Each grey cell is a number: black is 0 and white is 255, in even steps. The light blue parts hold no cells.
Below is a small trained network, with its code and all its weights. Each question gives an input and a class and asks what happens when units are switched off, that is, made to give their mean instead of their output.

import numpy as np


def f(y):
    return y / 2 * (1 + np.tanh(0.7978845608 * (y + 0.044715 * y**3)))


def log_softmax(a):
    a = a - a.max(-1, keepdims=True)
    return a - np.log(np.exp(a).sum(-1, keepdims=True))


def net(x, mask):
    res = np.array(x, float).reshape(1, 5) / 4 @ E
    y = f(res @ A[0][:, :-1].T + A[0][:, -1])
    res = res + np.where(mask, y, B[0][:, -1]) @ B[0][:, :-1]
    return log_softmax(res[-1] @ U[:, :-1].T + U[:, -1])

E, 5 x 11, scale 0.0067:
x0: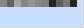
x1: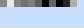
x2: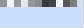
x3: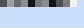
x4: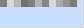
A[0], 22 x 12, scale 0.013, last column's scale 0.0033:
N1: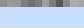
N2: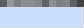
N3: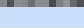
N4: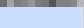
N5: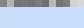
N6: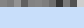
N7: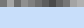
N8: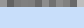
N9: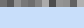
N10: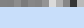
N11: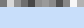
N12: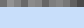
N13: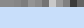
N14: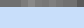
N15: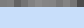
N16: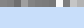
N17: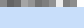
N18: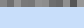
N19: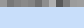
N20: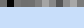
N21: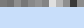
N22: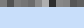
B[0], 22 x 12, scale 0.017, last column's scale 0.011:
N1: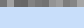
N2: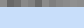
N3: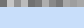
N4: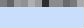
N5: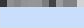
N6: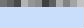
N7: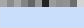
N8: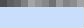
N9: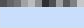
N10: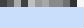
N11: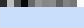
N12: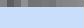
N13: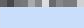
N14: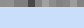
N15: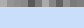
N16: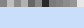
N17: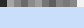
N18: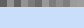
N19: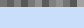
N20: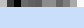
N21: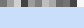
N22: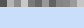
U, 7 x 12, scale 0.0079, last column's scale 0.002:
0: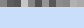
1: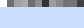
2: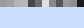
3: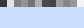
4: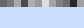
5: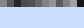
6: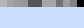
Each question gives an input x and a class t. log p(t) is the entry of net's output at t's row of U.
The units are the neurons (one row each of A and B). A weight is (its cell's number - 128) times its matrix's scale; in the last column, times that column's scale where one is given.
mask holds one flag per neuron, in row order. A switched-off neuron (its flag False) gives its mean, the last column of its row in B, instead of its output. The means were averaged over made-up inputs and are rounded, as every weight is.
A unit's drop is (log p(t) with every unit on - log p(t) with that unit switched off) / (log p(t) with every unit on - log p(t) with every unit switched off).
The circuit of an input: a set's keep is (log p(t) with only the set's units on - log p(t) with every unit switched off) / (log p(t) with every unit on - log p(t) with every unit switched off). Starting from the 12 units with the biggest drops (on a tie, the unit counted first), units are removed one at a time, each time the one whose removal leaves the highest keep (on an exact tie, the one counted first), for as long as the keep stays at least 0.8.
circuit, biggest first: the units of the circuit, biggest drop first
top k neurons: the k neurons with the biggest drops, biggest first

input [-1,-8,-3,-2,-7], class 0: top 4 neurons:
N20, N22, N11, N9
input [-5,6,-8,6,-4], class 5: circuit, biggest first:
N20
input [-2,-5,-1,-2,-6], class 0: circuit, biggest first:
N20, N11
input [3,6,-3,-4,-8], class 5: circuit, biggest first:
N5, N20
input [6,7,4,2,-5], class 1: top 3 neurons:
N7, N17, N5
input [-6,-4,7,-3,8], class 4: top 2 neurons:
N21, N10
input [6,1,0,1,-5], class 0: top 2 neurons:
N11, N17
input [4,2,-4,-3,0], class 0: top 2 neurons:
N11, N6
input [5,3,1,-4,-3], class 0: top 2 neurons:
N11, N17
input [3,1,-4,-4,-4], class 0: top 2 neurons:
N11, N6
